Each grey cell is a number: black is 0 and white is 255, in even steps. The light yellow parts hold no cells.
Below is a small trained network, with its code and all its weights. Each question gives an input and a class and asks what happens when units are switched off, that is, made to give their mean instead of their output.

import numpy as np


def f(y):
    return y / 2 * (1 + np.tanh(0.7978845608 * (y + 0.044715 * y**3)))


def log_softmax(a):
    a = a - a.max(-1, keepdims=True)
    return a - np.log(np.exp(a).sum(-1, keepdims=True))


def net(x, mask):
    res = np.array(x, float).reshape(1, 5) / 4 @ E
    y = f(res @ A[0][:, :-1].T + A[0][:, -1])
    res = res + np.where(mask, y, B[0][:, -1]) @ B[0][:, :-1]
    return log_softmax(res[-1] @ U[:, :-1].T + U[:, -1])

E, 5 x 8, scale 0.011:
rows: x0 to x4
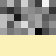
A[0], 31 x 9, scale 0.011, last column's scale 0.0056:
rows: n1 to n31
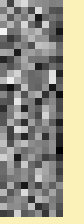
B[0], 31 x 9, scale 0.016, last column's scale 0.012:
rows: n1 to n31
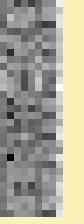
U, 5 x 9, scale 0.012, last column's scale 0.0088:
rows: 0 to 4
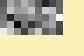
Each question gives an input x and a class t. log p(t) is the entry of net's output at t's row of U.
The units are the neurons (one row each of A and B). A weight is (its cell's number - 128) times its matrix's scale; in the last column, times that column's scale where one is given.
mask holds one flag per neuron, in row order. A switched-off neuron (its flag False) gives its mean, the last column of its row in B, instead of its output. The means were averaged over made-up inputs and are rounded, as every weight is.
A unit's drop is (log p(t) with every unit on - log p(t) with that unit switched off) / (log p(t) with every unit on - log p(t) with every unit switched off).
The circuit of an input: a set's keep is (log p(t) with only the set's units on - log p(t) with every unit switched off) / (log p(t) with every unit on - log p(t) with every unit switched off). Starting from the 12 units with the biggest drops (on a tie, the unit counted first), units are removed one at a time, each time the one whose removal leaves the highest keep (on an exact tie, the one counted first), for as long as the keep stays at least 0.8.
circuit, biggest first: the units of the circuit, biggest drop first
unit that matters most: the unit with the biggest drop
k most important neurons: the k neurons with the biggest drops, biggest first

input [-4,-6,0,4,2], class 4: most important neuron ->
n12
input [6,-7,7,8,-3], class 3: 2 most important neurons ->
n28, n5
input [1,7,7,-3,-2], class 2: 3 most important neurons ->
n23, n8, n12
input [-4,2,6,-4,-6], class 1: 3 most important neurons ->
n2, n17, n26
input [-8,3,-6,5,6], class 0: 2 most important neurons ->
n31, n14
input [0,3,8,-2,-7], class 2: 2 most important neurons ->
n8, n23
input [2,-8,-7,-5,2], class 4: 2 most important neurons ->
n12, n11
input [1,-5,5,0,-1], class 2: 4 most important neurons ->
n13, n23, n8, n6
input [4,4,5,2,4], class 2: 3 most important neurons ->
n23, n8, n20
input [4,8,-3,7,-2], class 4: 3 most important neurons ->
n13, n9, n6
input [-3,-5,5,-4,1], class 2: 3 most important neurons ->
n23, n13, n6
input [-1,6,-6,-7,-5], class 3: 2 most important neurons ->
n16, n27
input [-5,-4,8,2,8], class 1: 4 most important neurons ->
n30, n3, n10, n17
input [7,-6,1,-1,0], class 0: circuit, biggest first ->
n4
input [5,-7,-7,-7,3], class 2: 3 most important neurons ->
n17, n15, n1
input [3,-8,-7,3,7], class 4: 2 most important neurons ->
n12, n11
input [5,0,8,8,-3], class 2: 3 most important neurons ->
n8, n23, n27
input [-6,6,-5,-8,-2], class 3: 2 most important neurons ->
n16, n27
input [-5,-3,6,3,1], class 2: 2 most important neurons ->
n23, n4
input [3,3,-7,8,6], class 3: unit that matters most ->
n1
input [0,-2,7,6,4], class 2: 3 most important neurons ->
n23, n8, n27
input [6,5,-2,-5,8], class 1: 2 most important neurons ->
n10, n3
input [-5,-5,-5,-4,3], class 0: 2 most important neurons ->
n31, n23
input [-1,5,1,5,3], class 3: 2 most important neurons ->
n1, n12
